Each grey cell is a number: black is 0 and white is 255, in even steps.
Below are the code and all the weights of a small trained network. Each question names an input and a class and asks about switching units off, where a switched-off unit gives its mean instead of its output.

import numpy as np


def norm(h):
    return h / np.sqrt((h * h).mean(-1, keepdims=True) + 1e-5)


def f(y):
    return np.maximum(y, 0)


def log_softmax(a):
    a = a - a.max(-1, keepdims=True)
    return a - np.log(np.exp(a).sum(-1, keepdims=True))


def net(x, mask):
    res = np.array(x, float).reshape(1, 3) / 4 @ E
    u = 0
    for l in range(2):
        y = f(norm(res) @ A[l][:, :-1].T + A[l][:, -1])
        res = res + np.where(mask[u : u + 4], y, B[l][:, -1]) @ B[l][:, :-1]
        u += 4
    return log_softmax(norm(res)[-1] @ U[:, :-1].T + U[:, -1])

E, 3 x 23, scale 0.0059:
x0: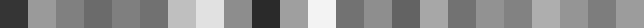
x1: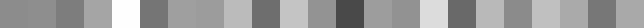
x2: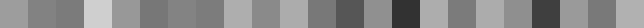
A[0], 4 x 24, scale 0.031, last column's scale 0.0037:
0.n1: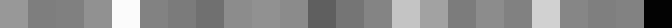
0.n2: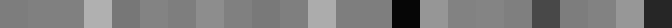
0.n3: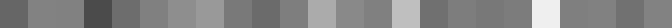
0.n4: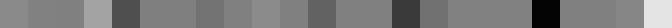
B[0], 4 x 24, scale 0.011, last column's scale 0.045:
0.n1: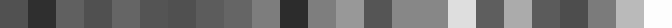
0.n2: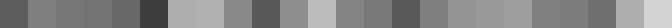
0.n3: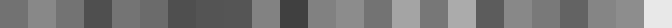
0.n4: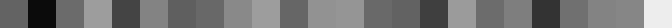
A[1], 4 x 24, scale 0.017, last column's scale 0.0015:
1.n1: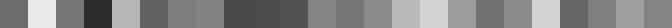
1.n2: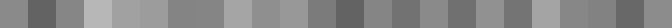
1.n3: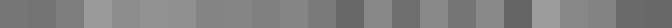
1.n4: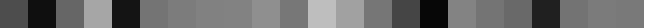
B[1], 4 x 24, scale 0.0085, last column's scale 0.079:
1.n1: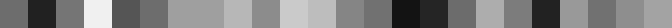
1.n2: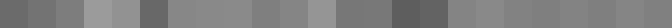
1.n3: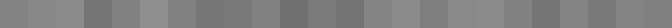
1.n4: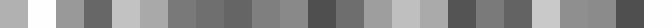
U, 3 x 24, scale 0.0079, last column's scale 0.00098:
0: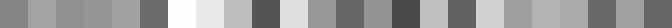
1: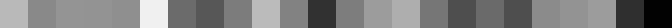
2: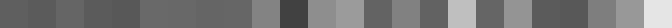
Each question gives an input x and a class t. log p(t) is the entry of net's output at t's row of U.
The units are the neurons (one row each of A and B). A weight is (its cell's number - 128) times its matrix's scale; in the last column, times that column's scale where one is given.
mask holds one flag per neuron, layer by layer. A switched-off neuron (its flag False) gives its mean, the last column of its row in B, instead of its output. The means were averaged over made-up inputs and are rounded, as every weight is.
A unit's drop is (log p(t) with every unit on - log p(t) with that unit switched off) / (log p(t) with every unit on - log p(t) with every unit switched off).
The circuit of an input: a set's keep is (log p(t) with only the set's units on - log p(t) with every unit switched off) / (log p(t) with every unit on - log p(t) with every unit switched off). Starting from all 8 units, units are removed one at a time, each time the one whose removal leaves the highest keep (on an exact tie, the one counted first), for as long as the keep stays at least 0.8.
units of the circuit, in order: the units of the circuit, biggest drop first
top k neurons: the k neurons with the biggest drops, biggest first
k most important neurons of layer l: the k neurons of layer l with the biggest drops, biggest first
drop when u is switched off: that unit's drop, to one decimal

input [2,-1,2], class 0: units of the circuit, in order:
[0.n2, 0.n1]
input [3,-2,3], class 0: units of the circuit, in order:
[0.n2, 0.n1]
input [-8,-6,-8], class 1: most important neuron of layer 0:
[0.n1]
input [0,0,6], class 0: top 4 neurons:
[0.n2, 0.n1, 0.n3, 1.n4]
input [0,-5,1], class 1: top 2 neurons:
[0.n1, 1.n4]
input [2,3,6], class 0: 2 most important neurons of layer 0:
[0.n3, 0.n2]
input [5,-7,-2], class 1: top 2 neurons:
[0.n1, 0.n2]
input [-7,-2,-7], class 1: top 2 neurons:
[0.n1, 0.n3]
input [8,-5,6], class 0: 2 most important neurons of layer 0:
[0.n2, 0.n1]
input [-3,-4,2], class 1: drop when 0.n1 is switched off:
0.3
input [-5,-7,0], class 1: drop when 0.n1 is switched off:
0.1
